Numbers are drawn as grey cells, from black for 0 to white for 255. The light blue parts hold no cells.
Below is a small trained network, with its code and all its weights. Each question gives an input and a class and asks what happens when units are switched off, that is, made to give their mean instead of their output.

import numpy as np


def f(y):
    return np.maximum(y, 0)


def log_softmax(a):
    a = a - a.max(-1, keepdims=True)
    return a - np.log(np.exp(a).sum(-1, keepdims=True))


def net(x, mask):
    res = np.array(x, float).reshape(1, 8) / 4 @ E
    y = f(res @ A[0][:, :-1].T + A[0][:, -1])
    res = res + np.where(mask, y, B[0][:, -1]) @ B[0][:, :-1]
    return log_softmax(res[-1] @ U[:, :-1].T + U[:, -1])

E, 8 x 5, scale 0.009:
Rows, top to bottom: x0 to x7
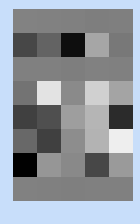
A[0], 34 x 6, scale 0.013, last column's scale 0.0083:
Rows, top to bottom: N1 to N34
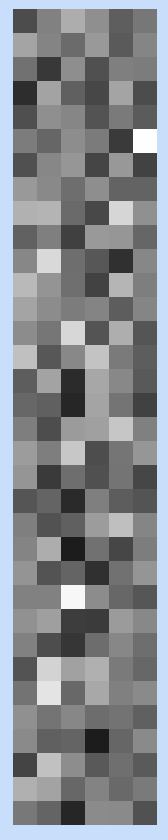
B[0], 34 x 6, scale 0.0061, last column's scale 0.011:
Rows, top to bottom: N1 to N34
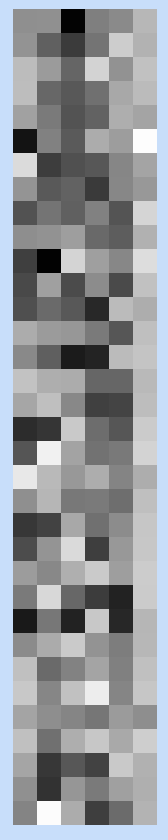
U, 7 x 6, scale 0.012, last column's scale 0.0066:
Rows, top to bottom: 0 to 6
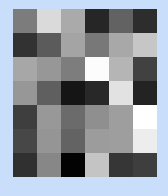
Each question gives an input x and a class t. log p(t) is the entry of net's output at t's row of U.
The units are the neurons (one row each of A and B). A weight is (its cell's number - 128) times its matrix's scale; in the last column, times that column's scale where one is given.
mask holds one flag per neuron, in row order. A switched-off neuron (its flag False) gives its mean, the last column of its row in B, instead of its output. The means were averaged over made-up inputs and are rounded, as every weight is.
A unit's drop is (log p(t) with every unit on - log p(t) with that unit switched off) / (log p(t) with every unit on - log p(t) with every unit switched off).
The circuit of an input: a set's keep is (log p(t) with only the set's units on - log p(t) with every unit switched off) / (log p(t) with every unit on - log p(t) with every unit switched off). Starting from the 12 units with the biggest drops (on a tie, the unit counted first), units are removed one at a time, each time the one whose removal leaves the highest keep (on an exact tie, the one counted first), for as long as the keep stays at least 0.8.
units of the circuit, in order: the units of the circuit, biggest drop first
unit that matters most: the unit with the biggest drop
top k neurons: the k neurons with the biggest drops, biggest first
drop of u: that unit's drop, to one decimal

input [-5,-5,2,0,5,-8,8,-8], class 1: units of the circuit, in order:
(N11)
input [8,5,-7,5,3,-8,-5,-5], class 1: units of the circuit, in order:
(N11; N23)
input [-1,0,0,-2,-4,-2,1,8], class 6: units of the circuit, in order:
(N26; N12)
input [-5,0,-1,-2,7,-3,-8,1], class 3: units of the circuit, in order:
(N15; N2)
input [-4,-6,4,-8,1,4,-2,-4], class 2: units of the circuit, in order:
(N3; N20)
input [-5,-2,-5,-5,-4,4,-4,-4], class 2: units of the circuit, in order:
(N20; N24)
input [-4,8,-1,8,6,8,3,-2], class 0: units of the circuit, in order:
(N17; N16; N34)
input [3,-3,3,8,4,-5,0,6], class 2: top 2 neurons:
(N29; N28)
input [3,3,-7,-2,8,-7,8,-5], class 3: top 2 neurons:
(N32; N1)
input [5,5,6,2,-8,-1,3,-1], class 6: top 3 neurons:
(N26; N9; N12)
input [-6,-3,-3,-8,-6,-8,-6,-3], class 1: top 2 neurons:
(N11; N13)
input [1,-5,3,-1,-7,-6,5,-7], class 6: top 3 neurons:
(N26; N12; N9)
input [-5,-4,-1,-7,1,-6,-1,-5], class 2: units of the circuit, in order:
(N31; N24)
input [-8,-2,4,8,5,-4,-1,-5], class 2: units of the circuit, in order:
(N29)
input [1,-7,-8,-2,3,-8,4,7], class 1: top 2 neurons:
(N11; N6)
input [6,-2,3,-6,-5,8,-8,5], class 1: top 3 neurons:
(N18; N22; N1)
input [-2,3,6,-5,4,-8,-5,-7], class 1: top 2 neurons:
(N11; N23)
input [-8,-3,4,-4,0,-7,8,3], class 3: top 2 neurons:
(N32; N7)
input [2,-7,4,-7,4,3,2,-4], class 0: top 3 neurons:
(N25; N19; N29)
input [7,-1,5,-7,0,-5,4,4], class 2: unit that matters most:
N31
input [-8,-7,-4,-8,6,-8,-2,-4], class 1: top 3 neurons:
(N11; N6; N13)
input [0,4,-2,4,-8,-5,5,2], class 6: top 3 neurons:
(N26; N9; N12)
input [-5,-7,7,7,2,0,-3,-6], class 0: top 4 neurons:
(N25; N31; N3; N24)
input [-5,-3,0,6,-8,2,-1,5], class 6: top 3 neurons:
(N9; N12; N26)
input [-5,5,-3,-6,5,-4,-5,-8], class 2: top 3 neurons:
(N20; N31; N24)
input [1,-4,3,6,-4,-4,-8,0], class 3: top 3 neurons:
(N15; N13; N2)
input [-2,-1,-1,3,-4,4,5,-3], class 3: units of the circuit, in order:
(N4)
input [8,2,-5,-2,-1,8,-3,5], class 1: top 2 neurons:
(N18; N22)
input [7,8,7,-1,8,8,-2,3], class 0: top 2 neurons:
(N17; N34)
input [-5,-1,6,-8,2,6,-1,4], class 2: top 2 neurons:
(N3; N20)
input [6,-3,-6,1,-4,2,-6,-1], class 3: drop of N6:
0.1
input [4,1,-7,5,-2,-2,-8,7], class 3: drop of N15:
0.2
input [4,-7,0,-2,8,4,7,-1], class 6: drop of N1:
0.4
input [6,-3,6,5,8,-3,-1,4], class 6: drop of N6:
0.1
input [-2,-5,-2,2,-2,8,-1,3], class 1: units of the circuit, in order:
(N18)
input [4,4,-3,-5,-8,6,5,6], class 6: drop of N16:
0.0
